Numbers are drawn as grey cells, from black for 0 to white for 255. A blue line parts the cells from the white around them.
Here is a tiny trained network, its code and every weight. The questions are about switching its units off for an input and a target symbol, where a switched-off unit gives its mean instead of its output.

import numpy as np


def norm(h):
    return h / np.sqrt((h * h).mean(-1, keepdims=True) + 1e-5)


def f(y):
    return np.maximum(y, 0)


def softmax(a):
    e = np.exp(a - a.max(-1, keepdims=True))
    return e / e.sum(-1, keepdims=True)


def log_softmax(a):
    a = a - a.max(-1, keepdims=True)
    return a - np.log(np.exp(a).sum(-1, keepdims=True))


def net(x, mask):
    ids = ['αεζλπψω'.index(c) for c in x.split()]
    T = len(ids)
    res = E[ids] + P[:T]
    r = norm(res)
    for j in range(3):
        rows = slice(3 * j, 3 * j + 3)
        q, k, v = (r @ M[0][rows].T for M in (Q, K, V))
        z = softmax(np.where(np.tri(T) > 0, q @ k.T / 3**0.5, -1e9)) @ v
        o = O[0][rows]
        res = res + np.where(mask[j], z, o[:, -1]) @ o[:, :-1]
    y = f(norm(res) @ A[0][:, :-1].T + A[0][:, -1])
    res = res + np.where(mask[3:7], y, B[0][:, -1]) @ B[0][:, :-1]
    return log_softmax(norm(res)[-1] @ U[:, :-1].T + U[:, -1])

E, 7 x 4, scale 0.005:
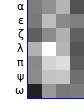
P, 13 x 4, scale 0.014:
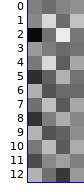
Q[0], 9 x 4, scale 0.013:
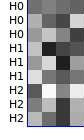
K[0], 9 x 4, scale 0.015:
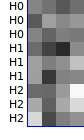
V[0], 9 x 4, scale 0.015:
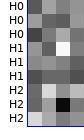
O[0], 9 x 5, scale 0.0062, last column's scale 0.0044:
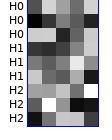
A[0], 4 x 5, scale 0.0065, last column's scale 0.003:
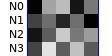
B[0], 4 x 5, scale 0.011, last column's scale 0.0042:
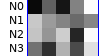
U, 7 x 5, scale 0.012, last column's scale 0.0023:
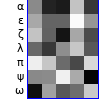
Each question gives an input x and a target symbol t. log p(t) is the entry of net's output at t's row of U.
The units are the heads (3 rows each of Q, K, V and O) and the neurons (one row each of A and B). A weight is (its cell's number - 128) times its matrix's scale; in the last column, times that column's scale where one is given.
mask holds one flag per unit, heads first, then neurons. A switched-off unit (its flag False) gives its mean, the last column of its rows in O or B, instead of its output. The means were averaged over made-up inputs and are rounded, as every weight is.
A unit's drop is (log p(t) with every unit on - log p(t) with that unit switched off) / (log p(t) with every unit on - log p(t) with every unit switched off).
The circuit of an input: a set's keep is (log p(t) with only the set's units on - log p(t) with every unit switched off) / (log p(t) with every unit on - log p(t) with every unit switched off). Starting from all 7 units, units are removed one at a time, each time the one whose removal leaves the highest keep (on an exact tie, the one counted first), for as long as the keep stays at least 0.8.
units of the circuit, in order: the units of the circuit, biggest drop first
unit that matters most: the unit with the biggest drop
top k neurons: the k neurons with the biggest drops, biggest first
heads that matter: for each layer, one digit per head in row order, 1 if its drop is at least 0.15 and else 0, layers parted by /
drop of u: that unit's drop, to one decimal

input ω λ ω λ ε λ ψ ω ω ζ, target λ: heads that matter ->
001
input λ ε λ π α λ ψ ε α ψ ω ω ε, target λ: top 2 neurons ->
[N3; N0]
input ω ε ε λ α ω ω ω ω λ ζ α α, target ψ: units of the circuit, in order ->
[H2; H1]
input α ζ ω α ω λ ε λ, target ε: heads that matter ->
001
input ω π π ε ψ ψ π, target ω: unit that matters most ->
H2
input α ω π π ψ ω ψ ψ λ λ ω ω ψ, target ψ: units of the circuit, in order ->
[H2; N0; H1]
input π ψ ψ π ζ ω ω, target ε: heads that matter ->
011
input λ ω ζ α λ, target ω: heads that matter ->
010
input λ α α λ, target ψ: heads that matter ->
001
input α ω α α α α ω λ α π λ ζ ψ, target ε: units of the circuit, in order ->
[H2; N0]
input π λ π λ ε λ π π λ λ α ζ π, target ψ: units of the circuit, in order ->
[H2; N0]
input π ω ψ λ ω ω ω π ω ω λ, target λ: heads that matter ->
011
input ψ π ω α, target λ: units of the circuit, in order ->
[H2; H1; N0]
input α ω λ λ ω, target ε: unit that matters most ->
H2
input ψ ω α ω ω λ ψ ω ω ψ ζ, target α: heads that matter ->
011
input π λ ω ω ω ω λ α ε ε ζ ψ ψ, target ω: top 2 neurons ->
[N2; N3]
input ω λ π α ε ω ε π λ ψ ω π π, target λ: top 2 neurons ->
[N3; N0]
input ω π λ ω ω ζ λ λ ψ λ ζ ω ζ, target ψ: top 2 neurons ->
[N0; N3]
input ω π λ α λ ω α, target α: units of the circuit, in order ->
[H1; H2]
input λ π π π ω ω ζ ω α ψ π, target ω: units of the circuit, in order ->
[H1]
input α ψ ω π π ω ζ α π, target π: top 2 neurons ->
[N2; N3]
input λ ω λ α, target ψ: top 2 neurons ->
[N0; N2]
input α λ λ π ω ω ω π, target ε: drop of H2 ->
1.0
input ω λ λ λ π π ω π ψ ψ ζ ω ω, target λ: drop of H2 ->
1.5
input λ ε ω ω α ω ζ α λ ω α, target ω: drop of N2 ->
0.0
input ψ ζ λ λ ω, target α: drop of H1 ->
0.2
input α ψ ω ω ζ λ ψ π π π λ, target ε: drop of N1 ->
0.0
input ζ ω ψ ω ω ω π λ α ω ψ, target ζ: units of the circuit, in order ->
[H2]
